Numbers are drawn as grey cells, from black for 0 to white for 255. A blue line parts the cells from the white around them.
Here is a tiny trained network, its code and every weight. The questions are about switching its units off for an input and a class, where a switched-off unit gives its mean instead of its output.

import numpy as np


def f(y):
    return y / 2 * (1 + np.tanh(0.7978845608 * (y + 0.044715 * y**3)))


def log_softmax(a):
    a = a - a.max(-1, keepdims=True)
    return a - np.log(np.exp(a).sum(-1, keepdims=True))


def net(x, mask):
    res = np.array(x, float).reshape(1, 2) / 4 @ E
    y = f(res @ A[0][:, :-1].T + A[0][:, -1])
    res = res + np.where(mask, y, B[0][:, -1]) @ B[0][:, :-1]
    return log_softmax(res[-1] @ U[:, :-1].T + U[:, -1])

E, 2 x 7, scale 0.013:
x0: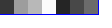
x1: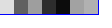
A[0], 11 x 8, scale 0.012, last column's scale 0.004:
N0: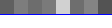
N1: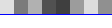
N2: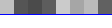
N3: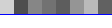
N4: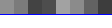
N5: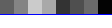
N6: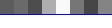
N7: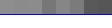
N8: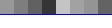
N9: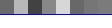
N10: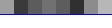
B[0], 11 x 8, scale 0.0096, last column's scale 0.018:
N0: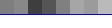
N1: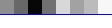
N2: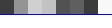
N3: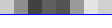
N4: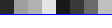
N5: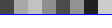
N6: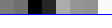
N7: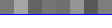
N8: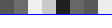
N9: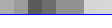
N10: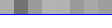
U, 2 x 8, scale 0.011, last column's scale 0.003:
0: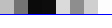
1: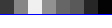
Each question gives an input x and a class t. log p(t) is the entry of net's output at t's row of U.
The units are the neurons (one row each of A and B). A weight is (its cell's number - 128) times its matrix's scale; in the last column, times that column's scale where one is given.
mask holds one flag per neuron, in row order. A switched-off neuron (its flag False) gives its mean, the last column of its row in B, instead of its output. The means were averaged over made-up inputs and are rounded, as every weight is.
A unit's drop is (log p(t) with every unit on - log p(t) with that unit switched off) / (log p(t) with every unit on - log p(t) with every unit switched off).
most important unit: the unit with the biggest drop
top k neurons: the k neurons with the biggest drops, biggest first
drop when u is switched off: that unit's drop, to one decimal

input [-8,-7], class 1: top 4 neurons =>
N8; N2; N4; N1
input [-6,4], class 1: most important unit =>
N2
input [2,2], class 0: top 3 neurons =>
N2; N8; N4
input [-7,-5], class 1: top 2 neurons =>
N8; N2
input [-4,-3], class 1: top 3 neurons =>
N1; N3; N8
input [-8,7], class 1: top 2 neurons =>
N2; N8
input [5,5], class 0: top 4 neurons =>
N2; N8; N1; N4
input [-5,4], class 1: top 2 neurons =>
N2; N8
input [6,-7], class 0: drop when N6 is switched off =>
0.4
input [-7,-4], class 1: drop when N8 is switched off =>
0.0
